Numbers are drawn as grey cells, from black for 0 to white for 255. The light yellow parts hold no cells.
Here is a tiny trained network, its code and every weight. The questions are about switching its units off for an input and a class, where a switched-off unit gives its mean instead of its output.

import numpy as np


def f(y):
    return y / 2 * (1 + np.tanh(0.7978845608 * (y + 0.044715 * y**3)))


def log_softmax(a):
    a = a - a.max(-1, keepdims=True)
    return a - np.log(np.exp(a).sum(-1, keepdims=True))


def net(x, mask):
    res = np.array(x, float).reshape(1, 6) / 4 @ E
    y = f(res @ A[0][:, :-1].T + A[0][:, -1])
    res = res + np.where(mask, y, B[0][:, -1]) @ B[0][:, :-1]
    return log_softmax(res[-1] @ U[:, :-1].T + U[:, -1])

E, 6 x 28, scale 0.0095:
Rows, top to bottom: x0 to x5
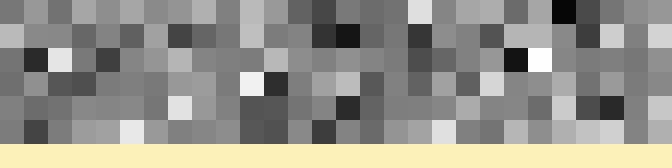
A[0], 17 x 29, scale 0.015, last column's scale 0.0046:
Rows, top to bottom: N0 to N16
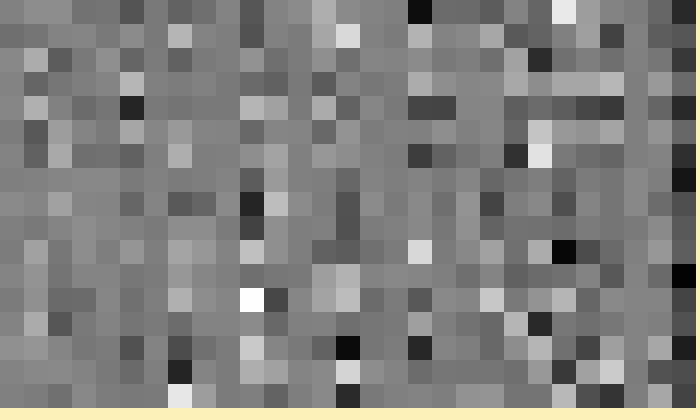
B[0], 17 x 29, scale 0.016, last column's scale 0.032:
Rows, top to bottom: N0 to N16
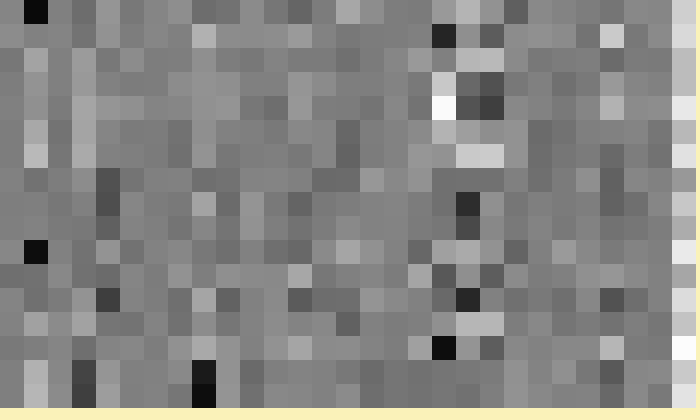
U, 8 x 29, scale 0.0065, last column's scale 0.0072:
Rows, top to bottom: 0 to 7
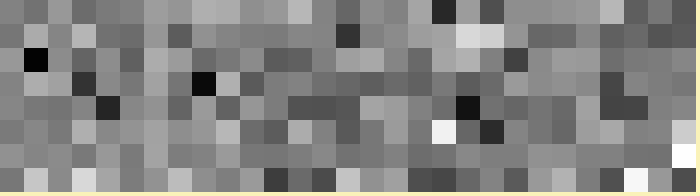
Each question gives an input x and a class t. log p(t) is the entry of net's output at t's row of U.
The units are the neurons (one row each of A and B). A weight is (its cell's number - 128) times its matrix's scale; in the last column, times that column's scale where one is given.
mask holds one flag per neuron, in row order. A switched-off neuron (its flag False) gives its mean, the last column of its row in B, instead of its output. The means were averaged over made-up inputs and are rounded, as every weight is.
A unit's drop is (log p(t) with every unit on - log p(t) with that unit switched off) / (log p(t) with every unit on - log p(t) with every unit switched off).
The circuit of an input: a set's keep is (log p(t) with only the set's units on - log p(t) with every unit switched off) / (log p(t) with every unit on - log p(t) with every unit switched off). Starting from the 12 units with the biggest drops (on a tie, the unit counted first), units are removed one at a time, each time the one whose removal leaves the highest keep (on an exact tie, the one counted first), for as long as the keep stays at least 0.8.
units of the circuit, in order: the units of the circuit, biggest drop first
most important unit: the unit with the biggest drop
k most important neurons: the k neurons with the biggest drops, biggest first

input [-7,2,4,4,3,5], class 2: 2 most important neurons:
[N0, N4]
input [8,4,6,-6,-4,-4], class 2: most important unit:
N10
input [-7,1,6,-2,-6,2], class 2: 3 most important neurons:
[N0, N16, N13]
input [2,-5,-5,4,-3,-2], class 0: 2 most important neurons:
[N1, N6]
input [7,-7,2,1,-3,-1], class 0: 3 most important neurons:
[N1, N0, N11]
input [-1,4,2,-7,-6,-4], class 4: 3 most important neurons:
[N8, N16, N7]
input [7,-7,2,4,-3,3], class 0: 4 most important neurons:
[N1, N0, N11, N4]
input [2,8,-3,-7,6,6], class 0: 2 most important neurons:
[N14, N12]
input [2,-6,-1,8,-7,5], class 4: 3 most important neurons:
[N12, N16, N14]
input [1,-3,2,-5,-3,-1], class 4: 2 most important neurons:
[N14, N16]
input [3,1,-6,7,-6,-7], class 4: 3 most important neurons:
[N12, N16, N6]
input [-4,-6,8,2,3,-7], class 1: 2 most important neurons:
[N6, N14]
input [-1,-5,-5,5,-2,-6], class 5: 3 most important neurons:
[N4, N14, N6]
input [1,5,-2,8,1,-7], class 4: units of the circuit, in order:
[N12]
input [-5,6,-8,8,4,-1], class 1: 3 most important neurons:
[N13, N2, N8]
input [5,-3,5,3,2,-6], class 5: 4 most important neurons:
[N4, N0, N13, N2]
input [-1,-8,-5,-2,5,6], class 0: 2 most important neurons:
[N1, N4]
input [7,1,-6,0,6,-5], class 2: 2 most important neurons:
[N10, N6]
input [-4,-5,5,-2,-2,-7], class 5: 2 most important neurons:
[N4, N14]
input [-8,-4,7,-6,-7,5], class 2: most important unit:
N0
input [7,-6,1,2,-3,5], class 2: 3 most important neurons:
[N10, N14, N4]
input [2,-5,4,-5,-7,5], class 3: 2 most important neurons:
[N15, N14]
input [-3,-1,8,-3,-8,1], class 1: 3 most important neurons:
[N6, N16, N5]
